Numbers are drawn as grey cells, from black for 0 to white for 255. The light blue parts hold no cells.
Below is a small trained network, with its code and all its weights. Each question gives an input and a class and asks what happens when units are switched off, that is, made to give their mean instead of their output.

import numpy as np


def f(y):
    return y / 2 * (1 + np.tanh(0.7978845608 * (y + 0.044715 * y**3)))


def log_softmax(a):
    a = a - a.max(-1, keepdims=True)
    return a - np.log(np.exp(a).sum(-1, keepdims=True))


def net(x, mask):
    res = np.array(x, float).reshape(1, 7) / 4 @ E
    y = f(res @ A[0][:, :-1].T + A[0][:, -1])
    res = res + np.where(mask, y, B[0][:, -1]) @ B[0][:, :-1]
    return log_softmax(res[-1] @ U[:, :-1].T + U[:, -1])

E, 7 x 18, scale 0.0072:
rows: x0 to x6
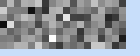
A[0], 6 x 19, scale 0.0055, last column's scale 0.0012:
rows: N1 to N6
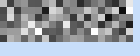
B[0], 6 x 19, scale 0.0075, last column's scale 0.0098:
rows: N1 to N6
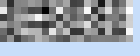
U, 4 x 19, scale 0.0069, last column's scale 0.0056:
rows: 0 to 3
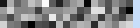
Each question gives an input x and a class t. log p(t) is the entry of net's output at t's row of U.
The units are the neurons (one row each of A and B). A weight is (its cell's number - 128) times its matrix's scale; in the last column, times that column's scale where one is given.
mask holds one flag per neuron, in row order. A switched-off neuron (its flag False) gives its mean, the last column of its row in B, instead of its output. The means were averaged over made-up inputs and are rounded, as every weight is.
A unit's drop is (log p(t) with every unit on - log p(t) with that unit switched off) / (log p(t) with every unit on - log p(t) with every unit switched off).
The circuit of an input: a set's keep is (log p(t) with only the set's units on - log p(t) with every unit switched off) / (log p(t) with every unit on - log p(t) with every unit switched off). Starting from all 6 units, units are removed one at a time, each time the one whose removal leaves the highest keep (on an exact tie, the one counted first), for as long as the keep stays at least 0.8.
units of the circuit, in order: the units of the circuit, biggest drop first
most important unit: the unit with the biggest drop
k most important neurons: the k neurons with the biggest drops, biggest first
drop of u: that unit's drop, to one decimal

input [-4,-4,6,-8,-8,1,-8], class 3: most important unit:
N4
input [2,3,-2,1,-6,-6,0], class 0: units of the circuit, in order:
[N2 N4]
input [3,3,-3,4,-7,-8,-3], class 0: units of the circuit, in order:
[N2 N3]
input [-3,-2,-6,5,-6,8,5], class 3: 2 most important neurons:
[N2 N5]
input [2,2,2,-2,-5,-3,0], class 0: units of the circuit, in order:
[N2 N4 N5]
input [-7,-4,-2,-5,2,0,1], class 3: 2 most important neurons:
[N5 N3]
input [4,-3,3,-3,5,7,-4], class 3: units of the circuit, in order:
[N4 N2]
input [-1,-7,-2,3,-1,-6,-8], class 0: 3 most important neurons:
[N2 N6 N4]
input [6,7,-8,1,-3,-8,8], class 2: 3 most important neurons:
[N5 N2 N4]
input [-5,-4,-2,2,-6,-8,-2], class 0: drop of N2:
0.6
